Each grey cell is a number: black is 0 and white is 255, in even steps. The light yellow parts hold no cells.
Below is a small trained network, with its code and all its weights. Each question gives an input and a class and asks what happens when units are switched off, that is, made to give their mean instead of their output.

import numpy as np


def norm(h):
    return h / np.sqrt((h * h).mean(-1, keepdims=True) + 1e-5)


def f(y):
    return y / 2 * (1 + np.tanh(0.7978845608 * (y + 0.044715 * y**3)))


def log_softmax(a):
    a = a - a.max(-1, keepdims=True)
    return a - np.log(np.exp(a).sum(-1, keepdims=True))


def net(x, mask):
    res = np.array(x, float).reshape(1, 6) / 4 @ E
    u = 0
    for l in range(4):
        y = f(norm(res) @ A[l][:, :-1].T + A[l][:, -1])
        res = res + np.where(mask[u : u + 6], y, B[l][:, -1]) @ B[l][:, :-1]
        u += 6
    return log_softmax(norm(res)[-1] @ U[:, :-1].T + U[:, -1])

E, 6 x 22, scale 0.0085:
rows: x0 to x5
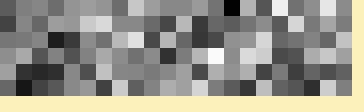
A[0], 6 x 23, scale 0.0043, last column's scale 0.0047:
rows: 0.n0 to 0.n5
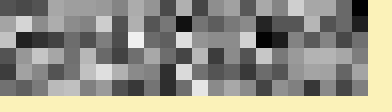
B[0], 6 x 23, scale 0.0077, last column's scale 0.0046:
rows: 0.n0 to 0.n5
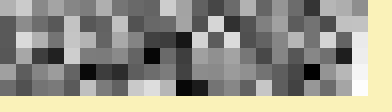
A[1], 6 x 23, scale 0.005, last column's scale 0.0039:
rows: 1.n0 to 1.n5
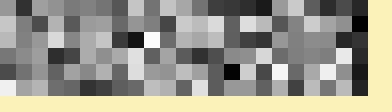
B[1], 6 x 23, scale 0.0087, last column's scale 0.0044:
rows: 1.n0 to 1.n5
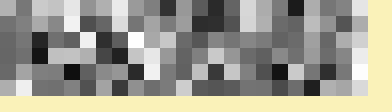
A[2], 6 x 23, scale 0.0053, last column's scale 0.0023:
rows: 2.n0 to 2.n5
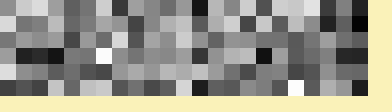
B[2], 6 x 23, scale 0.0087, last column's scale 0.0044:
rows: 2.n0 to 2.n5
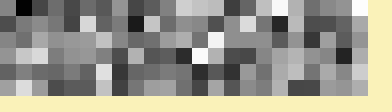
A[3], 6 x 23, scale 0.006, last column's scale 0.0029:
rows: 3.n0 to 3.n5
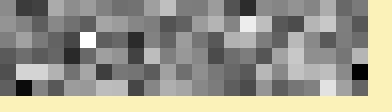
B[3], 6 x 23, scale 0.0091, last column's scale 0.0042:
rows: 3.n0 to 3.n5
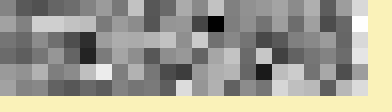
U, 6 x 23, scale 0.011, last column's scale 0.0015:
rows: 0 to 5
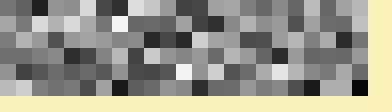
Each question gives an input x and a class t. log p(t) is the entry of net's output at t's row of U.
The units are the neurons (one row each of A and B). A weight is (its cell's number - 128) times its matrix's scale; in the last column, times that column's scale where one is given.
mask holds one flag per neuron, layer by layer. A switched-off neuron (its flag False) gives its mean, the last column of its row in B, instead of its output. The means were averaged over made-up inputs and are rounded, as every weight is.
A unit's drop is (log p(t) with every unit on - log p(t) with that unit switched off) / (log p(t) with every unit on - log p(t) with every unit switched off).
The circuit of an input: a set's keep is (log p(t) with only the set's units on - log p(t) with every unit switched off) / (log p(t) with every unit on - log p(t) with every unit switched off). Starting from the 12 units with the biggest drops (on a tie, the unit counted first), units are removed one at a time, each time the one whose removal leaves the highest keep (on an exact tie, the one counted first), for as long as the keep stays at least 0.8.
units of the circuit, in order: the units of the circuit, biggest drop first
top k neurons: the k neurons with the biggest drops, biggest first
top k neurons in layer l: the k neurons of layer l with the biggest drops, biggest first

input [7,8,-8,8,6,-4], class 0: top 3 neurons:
(1.n2 1.n0 0.n5)
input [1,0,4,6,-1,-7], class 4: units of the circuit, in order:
(2.n0)
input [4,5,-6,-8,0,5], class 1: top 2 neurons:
(1.n0 1.n3)
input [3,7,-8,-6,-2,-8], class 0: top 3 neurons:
(1.n2 0.n5 3.n5)
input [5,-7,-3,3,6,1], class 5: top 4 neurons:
(1.n5 0.n3 2.n4 3.n4)
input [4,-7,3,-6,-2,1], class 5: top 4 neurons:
(1.n5 3.n1 2.n4 1.n1)
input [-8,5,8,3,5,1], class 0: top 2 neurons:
(1.n3 1.n4)
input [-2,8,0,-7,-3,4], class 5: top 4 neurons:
(0.n4 2.n5 0.n0 3.n1)
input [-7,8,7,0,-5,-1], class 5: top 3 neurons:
(0.n5 2.n5 0.n4)
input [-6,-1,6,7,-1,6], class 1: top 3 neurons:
(0.n5 3.n1 1.n1)
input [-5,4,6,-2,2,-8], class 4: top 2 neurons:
(2.n0 0.n5)
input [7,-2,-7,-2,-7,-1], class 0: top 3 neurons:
(1.n2 0.n2 0.n5)
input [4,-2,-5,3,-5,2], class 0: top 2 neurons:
(0.n2 0.n5)
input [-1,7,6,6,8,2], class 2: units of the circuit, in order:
(2.n3)
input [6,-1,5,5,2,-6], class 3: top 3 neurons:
(1.n4 0.n5 3.n3)
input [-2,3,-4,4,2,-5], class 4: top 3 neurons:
(2.n0 1.n3 0.n1)
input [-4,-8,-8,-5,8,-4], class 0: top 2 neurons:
(1.n2 0.n3)
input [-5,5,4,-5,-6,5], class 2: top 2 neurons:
(0.n5 2.n0)
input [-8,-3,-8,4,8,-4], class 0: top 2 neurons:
(1.n2 1.n4)
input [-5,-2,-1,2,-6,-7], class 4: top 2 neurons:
(2.n0 0.n2)
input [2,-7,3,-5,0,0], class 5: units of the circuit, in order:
(1.n5)
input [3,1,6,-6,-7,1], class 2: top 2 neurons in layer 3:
(3.n4 3.n1)
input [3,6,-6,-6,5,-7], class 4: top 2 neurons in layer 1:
(1.n3 1.n5)
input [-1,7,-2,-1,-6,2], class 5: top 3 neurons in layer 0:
(0.n0 0.n2 0.n4)
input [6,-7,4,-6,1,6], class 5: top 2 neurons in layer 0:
(0.n1 0.n3)
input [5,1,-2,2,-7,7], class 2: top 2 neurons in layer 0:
(0.n3 0.n1)
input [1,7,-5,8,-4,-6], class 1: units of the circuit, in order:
(1.n1)
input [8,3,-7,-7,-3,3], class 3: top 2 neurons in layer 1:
(1.n4 1.n3)
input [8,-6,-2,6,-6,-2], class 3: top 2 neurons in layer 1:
(1.n4 1.n0)
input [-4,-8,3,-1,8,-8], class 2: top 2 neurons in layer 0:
(0.n2 0.n4)
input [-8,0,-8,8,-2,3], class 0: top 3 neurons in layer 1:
(1.n2 1.n4 1.n0)
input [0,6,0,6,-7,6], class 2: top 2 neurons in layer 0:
(0.n3 0.n4)
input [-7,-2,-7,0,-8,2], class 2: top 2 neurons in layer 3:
(3.n4 3.n2)
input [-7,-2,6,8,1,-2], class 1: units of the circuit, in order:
(3.n1)
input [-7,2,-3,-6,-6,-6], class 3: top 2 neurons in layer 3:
(3.n2 3.n1)
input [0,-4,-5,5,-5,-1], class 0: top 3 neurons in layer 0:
(0.n2 0.n5 0.n4)
